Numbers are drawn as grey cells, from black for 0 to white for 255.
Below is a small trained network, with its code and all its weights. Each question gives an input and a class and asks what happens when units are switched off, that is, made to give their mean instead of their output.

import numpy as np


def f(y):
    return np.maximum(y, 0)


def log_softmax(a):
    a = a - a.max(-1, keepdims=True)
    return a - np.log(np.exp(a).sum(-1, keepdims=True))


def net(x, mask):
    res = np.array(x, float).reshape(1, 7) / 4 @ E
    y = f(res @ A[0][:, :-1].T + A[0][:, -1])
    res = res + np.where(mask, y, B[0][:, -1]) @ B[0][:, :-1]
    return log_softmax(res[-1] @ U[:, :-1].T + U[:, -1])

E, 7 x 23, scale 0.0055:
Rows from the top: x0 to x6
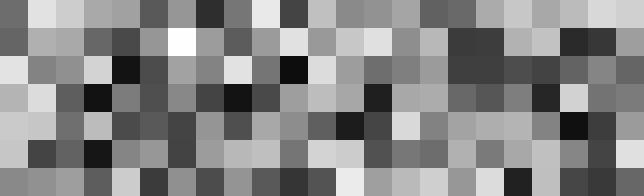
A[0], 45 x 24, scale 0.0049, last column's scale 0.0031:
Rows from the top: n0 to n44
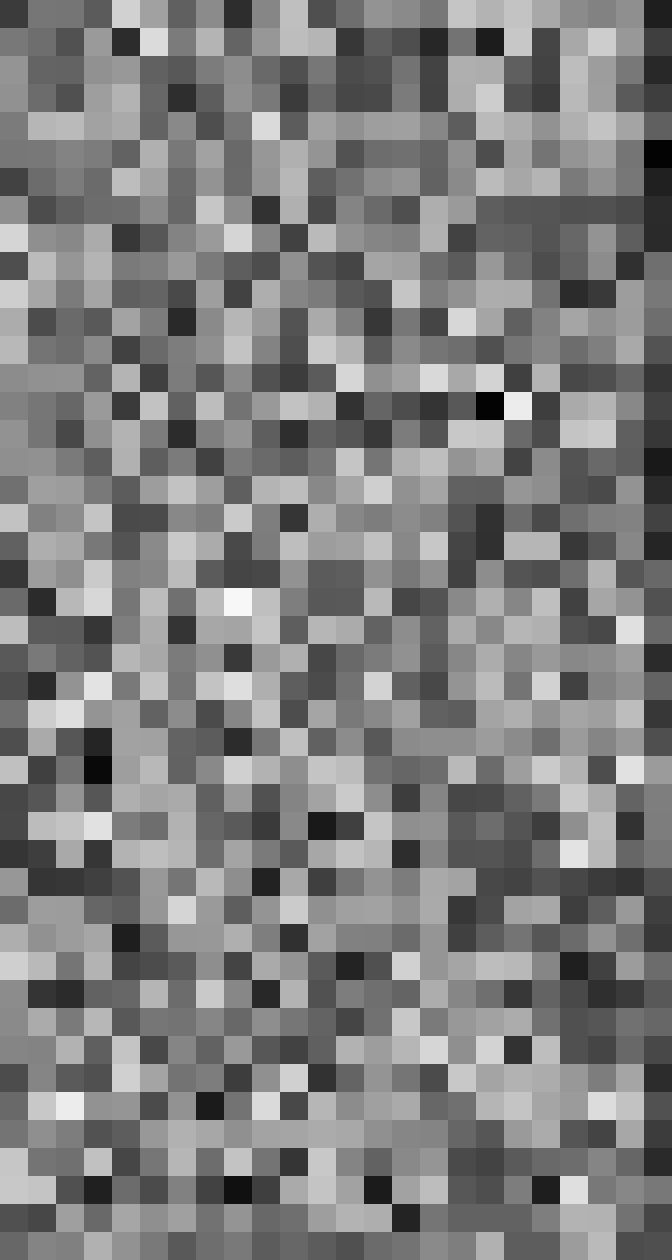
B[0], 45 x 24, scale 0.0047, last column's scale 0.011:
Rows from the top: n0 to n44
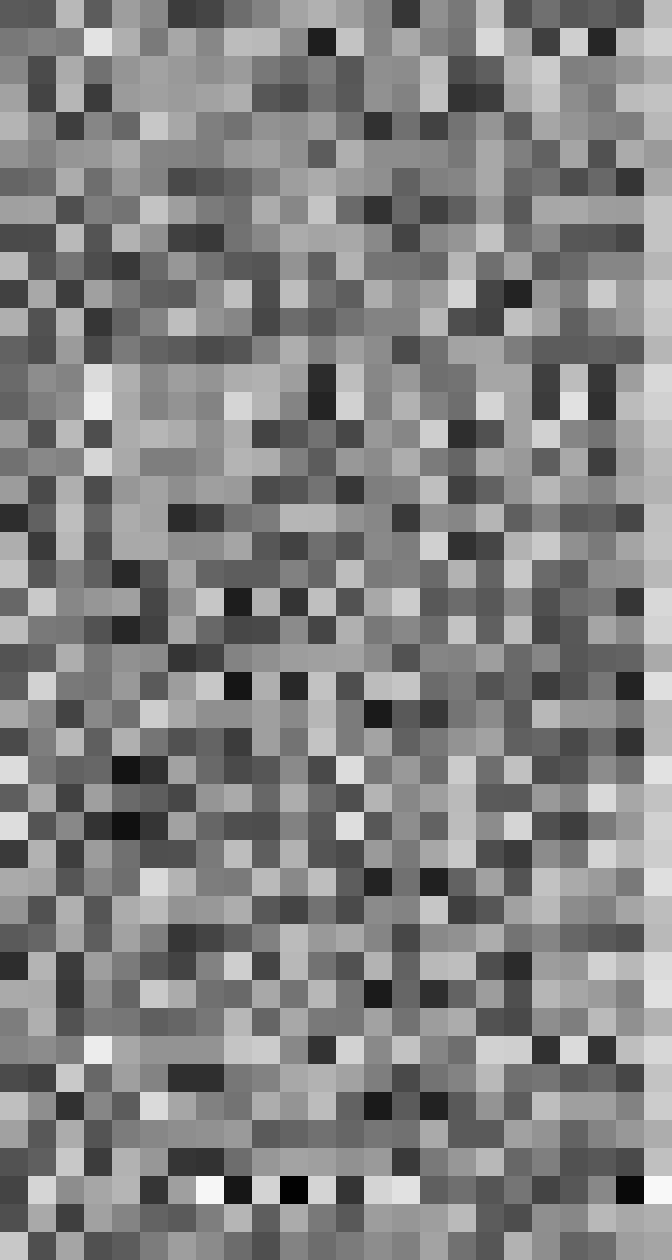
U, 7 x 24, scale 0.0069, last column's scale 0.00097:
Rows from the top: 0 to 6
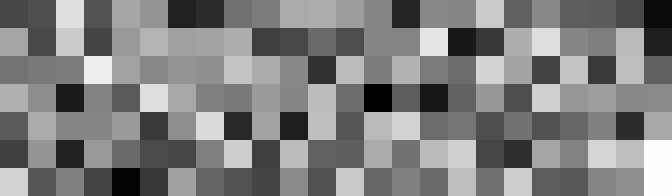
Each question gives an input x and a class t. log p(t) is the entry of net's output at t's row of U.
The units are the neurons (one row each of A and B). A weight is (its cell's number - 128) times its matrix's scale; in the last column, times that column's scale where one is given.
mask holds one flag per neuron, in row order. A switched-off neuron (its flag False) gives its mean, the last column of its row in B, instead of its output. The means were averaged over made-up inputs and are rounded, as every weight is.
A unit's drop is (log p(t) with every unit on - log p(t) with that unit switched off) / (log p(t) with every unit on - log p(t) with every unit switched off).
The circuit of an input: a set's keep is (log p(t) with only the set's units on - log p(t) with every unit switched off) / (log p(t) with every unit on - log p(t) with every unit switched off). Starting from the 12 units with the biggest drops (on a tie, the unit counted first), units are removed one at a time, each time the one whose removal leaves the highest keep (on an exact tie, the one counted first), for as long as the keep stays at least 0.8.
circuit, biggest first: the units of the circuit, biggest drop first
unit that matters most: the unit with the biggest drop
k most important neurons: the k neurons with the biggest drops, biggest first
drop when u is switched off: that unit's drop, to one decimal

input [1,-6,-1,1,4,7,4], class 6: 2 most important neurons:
n22, n27
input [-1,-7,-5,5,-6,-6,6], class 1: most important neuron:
n15
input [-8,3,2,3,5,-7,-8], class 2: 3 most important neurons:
n14, n1, n39
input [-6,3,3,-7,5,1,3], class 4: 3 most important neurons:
n24, n21, n39
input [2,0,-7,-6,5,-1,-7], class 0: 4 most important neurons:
n38, n0, n6, n37
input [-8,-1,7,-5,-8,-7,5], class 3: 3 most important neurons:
n31, n35, n7
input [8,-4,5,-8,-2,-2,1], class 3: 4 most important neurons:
n39, n42, n25, n4
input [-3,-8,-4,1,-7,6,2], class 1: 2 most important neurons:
n15, n11
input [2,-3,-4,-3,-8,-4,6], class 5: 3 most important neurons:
n30, n28, n43
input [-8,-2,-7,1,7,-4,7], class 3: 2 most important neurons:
n35, n31
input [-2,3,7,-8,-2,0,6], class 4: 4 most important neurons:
n24, n21, n38, n0
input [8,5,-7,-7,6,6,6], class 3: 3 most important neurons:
n39, n25, n4
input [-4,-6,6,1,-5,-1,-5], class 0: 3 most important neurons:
n41, n18, n8
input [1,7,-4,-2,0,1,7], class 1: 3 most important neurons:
n19, n17, n32
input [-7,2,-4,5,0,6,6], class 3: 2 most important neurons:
n31, n35
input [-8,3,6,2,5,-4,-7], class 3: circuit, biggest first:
n31
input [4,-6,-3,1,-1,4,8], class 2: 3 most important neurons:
n37, n13, n16
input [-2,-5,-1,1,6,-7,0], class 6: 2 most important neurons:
n29, n9
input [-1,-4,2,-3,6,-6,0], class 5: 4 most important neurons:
n34, n27, n10, n36
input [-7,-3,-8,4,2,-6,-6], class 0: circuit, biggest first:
n38
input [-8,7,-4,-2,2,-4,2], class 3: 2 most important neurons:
n35, n31
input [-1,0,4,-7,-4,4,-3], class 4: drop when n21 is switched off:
0.2
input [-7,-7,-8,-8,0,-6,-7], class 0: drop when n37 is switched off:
0.1
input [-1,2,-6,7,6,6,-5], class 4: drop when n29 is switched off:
0.1
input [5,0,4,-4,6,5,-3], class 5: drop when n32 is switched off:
0.0
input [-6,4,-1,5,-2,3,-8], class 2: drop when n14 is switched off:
0.4
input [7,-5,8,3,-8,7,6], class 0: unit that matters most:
n41
